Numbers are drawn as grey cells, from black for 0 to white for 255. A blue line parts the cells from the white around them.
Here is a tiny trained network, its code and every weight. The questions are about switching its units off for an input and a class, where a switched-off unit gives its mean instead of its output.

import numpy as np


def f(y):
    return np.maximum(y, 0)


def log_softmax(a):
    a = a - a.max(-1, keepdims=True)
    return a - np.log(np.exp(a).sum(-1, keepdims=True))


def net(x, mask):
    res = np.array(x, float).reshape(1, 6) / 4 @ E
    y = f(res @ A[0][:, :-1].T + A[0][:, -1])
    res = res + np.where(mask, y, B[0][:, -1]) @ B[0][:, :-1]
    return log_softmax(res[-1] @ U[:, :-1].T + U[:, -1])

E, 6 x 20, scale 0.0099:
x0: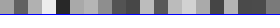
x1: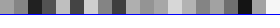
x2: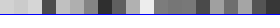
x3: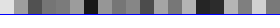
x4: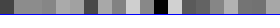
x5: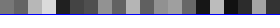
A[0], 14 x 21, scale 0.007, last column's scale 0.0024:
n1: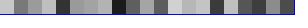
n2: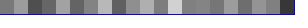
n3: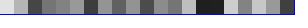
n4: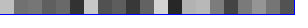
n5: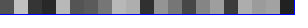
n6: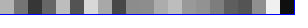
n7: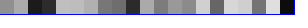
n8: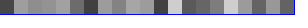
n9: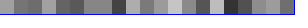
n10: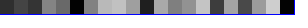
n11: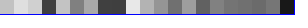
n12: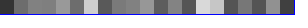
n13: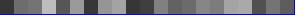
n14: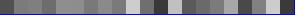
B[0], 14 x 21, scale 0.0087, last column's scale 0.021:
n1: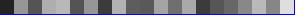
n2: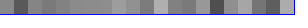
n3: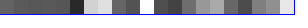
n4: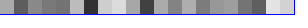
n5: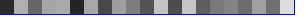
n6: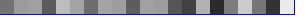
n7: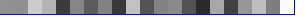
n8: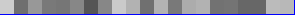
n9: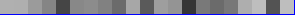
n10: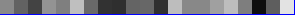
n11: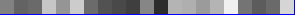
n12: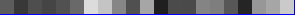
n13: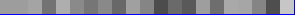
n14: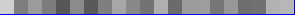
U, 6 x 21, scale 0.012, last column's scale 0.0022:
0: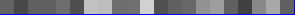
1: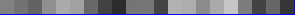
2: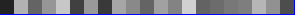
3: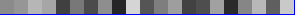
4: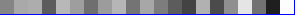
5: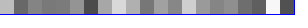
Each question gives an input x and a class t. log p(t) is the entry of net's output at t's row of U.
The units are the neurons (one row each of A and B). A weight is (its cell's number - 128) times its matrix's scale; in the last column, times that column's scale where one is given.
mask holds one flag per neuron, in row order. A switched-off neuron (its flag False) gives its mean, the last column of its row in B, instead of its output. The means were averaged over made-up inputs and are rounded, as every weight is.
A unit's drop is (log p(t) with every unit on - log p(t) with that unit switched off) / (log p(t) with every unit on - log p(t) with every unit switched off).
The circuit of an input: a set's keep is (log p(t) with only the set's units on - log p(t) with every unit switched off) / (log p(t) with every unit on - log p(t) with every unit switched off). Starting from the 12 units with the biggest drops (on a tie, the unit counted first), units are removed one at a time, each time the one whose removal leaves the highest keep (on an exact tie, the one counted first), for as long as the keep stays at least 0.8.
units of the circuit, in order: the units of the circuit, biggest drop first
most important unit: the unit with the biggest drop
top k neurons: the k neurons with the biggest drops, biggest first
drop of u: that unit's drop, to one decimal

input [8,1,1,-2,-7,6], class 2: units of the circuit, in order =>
(n1)
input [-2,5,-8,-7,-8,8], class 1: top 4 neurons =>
(n10 n7 n3 n8)
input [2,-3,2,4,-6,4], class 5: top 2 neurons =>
(n7 n4)
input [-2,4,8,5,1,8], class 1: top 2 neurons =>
(n11 n7)
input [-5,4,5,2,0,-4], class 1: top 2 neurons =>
(n11 n1)
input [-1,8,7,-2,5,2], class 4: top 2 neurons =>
(n6 n10)
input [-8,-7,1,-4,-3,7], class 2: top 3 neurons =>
(n7 n5 n6)
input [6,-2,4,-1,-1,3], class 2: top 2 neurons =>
(n1 n10)
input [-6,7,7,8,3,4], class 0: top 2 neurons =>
(n3 n10)
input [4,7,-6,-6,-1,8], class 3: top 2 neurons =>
(n9 n3)
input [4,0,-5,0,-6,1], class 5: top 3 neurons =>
(n4 n11 n5)
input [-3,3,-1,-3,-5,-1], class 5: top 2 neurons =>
(n4 n3)
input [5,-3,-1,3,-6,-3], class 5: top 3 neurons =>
(n4 n5 n6)
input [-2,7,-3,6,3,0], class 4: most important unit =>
n6
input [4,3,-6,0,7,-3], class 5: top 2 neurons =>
(n14 n8)
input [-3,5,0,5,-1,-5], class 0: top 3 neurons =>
(n3 n9 n13)
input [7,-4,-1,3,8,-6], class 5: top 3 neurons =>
(n8 n5 n14)
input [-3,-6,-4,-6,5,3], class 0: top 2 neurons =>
(n6 n12)
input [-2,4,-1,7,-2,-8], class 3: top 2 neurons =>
(n7 n12)
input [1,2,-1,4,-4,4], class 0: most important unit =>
n7
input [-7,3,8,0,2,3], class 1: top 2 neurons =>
(n11 n1)
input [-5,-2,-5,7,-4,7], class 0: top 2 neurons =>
(n3 n7)
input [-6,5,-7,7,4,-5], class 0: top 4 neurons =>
(n3 n11 n1 n13)
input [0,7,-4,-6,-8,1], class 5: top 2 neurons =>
(n4 n3)
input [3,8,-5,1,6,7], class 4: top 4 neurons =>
(n6 n7 n9 n2)
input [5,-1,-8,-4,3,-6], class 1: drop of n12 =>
0.0
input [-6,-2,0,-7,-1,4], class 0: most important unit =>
n12
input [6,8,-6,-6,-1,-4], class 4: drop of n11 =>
0.1
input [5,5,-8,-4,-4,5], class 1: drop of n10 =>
1.8
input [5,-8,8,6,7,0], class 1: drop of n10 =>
0.0
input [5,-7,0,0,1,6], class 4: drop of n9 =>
0.1
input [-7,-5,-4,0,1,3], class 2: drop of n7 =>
0.1
